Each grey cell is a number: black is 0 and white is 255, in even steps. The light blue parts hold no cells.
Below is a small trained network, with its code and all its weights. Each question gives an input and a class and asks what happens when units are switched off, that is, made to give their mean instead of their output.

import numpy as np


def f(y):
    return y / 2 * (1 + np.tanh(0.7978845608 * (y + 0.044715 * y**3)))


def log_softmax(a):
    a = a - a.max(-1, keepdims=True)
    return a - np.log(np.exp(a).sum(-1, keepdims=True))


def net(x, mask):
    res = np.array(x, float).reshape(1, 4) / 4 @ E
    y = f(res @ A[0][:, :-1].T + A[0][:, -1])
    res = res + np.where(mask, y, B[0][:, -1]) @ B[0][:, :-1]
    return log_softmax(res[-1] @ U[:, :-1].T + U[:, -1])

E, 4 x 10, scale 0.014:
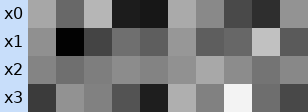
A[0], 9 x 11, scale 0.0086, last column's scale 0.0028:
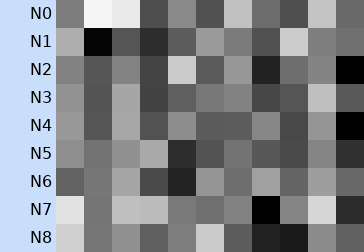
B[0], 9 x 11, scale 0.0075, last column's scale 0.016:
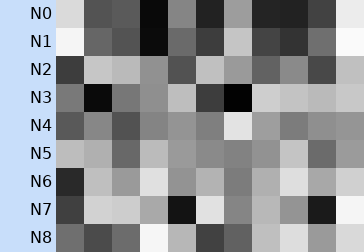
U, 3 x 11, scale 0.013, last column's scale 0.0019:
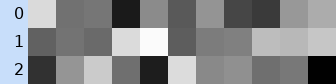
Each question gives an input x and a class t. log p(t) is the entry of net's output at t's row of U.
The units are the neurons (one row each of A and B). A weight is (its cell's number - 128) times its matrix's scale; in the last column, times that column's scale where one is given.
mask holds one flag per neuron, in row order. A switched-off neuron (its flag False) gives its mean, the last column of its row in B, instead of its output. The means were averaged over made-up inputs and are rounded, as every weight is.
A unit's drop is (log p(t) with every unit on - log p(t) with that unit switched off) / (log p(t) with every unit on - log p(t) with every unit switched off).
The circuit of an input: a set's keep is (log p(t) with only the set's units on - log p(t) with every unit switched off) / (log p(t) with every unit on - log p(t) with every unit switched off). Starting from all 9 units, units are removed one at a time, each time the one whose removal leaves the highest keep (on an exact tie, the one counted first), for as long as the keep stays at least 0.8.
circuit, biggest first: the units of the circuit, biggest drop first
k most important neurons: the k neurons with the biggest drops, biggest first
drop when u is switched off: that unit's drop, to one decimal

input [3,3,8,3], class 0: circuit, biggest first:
[N7]
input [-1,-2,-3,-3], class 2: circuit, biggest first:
[N1, N8, N3]
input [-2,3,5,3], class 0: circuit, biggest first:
[N7, N8]
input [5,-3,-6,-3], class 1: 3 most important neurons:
[N8, N1, N3]
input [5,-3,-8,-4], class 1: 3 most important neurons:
[N8, N3, N1]
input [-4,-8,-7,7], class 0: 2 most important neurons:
[N0, N7]
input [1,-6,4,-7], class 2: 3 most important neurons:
[N7, N1, N2]
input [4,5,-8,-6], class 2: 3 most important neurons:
[N7, N2, N0]
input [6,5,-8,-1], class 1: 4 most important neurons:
[N8, N0, N3, N6]
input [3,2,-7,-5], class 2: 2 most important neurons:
[N7, N2]
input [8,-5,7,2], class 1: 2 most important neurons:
[N6, N8]
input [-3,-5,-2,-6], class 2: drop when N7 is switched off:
0.7
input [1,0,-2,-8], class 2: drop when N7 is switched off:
0.9
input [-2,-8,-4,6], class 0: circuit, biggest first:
[N0]
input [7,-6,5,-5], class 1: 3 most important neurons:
[N8, N3, N1]
